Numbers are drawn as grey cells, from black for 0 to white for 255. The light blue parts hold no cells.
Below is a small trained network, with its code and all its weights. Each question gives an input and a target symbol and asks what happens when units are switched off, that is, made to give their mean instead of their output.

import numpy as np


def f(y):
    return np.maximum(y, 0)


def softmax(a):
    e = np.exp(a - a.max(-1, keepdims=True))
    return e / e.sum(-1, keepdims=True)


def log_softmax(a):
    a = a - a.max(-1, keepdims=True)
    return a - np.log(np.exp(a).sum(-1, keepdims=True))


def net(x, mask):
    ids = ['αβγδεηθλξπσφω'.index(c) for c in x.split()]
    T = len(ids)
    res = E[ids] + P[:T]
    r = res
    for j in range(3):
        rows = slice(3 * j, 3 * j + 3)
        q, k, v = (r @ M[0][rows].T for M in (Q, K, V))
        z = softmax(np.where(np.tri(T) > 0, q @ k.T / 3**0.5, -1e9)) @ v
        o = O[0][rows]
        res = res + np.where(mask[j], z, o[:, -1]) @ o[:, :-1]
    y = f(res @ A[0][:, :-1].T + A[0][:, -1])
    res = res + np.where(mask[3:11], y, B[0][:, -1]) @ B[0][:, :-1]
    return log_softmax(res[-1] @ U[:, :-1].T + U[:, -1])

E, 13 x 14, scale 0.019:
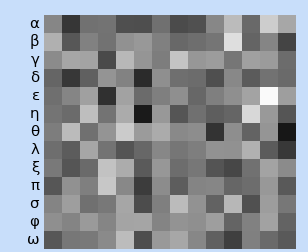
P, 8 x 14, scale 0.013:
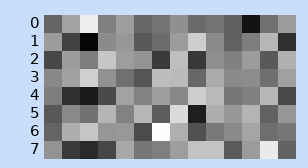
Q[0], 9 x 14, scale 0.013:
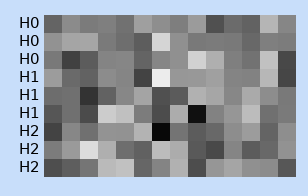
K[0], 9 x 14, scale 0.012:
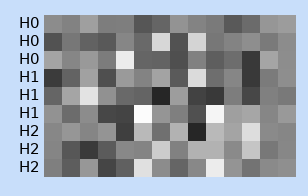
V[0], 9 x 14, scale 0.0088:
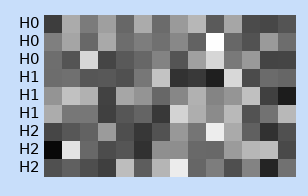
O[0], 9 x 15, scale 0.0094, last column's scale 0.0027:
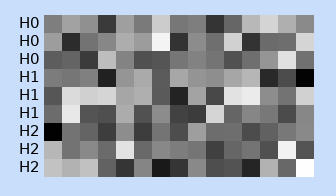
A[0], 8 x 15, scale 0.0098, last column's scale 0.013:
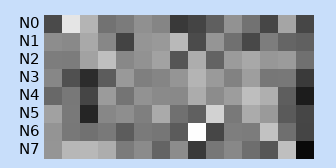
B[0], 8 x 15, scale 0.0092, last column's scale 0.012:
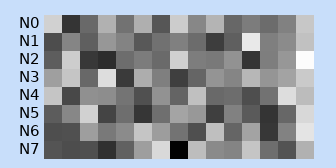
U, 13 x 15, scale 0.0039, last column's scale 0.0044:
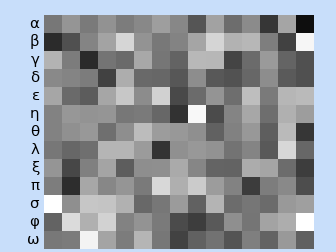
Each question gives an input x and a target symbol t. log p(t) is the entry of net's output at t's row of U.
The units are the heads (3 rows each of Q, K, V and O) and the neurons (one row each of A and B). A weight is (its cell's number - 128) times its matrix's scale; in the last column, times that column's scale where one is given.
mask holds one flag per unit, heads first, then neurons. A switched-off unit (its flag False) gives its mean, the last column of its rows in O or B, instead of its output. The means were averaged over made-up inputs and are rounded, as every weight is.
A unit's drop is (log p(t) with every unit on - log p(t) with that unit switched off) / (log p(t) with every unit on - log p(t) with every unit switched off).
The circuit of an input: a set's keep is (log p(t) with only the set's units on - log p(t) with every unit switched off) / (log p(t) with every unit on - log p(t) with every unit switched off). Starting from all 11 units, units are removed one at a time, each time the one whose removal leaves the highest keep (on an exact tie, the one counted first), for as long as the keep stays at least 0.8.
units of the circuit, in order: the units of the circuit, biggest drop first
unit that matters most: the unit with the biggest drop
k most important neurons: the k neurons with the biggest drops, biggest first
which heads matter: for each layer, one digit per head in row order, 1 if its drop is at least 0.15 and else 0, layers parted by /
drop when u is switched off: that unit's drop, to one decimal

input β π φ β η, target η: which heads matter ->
011
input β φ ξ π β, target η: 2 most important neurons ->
N4, N3
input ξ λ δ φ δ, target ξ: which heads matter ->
011
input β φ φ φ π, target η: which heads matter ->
011
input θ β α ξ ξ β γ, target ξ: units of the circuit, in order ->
H1, N1, H2
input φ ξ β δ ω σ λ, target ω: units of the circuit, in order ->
H2, N6
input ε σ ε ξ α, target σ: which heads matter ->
001
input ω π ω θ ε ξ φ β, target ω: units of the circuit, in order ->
H2, N6
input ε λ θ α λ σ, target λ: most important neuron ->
N0
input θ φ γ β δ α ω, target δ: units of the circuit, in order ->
H2, H1
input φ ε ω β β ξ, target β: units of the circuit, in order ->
H1, H2
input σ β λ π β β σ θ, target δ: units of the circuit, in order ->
H1, N5
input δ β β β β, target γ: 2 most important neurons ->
N3, N5
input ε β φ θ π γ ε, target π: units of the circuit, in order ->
H1, H0
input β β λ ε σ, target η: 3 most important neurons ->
N4, N3, N5
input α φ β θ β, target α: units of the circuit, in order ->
N3, H1, N5, H2
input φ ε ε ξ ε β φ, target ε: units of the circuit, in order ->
H2, N7
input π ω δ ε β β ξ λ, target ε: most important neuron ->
N3
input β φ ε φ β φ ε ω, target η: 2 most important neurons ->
N4, N3
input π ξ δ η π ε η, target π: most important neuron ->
N3
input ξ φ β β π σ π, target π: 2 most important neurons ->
N3, N1
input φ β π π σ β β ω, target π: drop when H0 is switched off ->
0.2
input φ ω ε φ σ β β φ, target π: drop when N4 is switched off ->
0.2
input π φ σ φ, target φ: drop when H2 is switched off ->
0.1
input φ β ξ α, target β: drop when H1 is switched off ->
0.3
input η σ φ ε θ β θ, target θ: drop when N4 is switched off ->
0.0
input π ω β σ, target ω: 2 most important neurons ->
N6, N2
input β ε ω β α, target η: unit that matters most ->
H2
